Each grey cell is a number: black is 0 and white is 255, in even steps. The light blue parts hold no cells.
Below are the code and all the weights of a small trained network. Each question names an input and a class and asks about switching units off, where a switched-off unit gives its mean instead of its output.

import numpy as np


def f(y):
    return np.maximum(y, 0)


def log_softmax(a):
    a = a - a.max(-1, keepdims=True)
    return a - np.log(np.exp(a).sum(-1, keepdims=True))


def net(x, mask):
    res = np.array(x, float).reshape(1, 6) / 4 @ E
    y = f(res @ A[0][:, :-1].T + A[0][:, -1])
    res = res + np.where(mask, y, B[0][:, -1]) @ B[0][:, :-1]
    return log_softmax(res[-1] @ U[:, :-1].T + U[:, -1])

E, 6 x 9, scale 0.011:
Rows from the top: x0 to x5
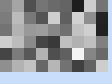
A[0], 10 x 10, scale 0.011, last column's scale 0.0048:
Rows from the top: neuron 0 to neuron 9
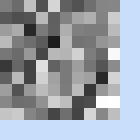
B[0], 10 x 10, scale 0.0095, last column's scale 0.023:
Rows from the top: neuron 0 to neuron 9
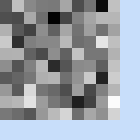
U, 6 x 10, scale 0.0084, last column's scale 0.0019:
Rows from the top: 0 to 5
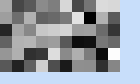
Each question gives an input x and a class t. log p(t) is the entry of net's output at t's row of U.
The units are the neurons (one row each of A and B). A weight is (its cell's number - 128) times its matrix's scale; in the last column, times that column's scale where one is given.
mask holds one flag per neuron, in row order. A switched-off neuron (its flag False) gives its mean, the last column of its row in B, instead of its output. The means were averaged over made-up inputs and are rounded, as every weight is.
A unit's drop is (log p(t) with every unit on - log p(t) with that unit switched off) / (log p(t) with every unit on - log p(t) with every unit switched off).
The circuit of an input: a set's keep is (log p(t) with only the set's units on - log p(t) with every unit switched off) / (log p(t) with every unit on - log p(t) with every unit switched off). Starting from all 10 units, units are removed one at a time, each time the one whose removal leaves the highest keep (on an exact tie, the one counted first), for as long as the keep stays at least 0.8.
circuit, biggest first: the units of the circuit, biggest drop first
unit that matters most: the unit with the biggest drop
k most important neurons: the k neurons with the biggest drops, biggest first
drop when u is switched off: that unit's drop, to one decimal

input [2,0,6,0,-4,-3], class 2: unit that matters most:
neuron 5
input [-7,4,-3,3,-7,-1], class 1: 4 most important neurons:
[neuron 4; neuron 6; neuron 7; neuron 9]
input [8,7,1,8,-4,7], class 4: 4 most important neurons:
[neuron 8; neuron 1; neuron 0; neuron 5]
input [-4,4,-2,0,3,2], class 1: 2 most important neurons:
[neuron 7; neuron 9]
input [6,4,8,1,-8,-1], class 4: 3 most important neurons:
[neuron 8; neuron 1; neuron 3]
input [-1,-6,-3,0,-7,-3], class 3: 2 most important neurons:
[neuron 8; neuron 9]
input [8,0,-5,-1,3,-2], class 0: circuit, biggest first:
[neuron 6; neuron 0]
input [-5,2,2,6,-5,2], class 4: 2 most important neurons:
[neuron 4; neuron 8]
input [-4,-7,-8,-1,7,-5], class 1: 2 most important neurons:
[neuron 6; neuron 7]
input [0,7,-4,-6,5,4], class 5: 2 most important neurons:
[neuron 8; neuron 6]
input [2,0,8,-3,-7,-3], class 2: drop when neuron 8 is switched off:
-0.1
